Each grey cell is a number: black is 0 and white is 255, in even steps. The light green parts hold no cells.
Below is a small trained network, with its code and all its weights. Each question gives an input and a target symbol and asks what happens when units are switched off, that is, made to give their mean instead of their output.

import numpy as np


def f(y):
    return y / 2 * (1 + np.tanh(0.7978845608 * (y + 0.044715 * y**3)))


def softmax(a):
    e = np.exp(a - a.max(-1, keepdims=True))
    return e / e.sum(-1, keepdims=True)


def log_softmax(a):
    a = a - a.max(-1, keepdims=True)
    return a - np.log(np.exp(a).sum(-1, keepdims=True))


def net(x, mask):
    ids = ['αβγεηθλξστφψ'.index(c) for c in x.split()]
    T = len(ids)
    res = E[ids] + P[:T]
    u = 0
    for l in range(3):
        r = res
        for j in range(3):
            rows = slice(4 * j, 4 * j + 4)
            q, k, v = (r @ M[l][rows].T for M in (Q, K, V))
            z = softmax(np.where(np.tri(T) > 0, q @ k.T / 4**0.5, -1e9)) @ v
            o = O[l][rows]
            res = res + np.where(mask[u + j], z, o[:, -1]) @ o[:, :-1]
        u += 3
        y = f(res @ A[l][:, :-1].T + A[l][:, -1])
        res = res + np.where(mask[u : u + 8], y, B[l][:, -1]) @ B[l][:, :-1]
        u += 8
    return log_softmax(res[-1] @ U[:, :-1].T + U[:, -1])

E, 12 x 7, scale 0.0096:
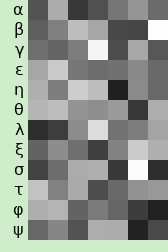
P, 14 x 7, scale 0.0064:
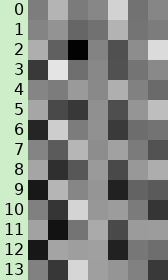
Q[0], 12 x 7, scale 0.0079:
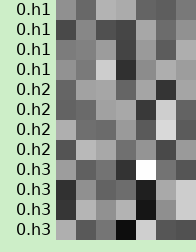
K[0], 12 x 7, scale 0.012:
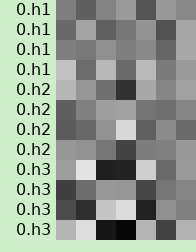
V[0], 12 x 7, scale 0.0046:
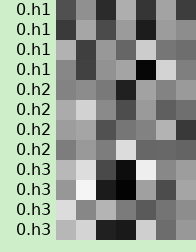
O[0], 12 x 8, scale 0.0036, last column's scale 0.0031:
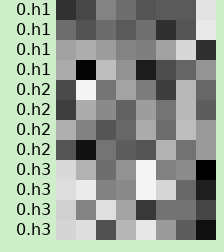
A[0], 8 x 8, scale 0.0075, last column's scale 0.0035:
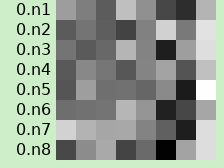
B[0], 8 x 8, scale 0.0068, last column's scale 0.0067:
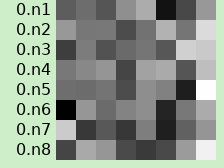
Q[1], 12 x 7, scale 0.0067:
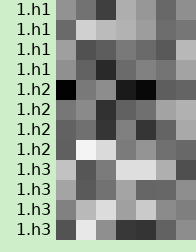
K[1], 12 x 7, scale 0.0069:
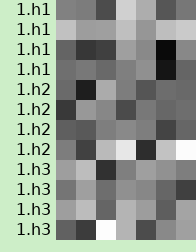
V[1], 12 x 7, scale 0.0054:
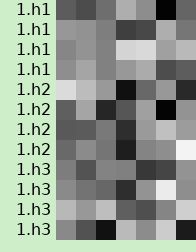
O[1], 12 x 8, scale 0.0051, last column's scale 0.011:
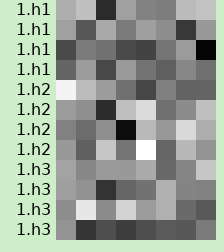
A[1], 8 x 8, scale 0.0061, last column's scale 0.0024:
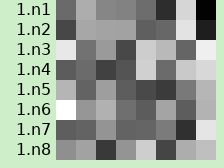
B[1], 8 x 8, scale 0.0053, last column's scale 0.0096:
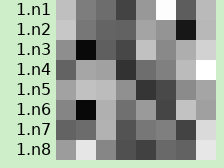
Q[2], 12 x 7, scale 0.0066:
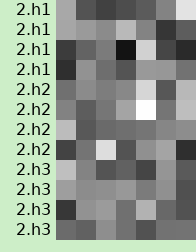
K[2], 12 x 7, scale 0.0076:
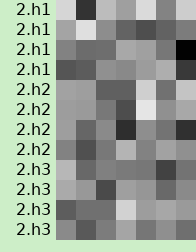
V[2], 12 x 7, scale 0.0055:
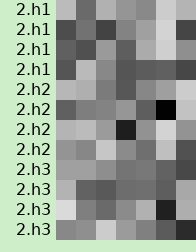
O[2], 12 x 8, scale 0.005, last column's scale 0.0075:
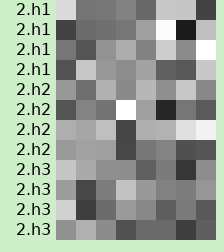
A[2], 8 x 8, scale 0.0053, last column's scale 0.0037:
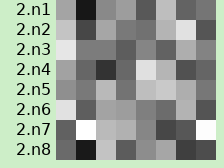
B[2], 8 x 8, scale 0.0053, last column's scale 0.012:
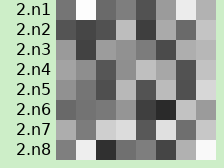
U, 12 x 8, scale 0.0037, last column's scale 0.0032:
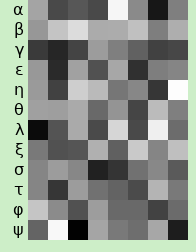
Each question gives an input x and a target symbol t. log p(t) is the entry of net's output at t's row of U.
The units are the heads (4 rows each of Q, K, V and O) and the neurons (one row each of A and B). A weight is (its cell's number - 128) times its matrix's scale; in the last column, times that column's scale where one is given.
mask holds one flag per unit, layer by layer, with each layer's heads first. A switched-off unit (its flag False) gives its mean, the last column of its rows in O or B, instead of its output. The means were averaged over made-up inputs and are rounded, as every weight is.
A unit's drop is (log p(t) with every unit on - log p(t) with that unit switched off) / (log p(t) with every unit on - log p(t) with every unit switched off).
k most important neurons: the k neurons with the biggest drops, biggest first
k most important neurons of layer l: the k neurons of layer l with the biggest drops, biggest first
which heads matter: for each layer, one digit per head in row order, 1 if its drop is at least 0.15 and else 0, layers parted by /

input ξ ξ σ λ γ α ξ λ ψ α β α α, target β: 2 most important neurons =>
[0.n8, 2.n7]
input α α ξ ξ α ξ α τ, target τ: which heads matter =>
001 / 010 / 100
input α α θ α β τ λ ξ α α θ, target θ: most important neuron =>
[0.n7]
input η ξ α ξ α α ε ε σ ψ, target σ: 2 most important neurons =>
[0.n8, 0.n3]
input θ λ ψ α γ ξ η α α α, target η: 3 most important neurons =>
[2.n7, 1.n3, 0.n8]
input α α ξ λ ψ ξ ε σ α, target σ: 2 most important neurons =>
[0.n5, 1.n7]
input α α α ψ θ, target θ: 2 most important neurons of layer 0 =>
[0.n7, 0.n5]
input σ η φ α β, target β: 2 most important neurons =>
[0.n8, 2.n7]
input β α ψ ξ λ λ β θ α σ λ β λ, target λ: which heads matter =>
001 / 010 / 000
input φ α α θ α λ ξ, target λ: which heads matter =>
001 / 010 / 000
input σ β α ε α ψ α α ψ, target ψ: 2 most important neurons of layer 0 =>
[0.n1, 0.n6]
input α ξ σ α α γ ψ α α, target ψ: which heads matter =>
000 / 110 / 000
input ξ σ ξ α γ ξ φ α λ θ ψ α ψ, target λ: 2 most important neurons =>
[0.n3, 1.n4]
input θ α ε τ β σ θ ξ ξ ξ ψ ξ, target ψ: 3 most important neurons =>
[0.n1, 0.n6, 0.n7]
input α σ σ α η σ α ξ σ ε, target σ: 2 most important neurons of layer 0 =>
[0.n8, 0.n7]
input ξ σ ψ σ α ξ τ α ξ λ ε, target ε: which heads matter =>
001 / 010 / 100
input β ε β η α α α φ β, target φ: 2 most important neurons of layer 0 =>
[0.n7, 0.n1]
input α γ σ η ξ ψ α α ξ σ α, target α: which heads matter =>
001 / 000 / 000
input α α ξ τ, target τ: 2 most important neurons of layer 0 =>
[0.n6, 0.n7]
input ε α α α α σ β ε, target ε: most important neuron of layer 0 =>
[0.n7]
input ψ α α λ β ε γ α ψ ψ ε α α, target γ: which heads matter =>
111 / 010 / 010
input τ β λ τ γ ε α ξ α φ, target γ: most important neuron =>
[0.n6]
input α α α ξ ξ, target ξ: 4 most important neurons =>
[2.n2, 1.n3, 2.n5, 0.n6]
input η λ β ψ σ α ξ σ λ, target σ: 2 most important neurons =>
[0.n5, 1.n1]
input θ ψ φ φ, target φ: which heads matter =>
001 / 010 / 001
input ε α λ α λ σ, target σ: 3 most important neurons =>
[0.n5, 2.n1, 2.n8]
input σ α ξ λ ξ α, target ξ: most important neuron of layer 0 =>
[0.n6]
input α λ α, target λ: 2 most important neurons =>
[1.n4, 1.n1]
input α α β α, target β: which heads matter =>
000 / 001 / 000
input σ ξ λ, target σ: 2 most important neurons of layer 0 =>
[0.n5, 0.n3]
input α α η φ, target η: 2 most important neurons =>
[2.n7, 2.n8]
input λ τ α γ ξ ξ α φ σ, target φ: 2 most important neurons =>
[0.n7, 0.n1]
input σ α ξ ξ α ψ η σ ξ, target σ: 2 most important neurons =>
[0.n5, 1.n7]
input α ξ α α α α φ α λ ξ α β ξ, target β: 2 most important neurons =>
[0.n8, 2.n7]
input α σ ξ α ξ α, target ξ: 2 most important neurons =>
[1.n3, 0.n8]
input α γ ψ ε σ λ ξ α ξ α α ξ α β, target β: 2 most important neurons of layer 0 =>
[0.n8, 0.n5]
